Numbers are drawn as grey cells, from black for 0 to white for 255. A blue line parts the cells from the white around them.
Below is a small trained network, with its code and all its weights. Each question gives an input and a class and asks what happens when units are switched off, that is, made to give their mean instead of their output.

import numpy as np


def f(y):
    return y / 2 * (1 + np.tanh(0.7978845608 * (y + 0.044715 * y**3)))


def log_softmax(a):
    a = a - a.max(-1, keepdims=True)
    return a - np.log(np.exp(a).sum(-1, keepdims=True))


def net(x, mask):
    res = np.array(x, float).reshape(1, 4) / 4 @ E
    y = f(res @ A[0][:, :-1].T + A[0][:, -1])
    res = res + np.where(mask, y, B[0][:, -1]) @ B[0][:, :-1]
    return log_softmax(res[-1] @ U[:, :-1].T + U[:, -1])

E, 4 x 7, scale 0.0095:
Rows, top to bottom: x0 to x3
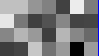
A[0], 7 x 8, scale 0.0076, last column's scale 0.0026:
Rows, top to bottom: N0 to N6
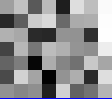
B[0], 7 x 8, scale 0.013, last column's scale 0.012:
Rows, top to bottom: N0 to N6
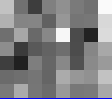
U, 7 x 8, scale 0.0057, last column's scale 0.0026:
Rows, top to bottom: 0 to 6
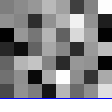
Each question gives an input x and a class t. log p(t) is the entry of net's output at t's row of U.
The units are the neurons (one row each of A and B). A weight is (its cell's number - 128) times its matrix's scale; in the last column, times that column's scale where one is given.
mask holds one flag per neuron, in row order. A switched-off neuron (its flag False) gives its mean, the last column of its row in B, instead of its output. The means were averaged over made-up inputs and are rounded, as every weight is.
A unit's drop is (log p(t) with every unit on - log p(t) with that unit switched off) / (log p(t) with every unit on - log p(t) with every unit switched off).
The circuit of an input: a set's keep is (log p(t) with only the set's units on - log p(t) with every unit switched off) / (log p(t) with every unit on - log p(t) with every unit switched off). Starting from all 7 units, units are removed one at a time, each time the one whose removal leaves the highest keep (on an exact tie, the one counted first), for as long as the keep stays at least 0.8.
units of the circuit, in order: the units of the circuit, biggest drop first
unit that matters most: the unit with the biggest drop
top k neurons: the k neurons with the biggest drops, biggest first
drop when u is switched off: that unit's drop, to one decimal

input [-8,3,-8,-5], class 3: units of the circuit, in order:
N4
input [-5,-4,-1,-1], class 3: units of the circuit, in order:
N2; N4
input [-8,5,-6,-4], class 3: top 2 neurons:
N4; N0
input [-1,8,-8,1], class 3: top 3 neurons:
N4; N0; N1
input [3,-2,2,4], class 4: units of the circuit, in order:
N2; N0
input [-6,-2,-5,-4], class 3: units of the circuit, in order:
N4; N2
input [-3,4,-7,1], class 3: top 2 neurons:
N4; N2
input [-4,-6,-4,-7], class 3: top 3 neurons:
N4; N2; N3
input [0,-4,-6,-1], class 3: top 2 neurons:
N2; N4
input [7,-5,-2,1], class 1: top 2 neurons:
N2; N0
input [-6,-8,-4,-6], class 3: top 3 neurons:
N4; N2; N3
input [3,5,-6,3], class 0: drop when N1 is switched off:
-0.1
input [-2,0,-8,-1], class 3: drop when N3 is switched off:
0.0
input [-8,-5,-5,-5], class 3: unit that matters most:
N4
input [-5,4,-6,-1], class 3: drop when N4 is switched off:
0.2
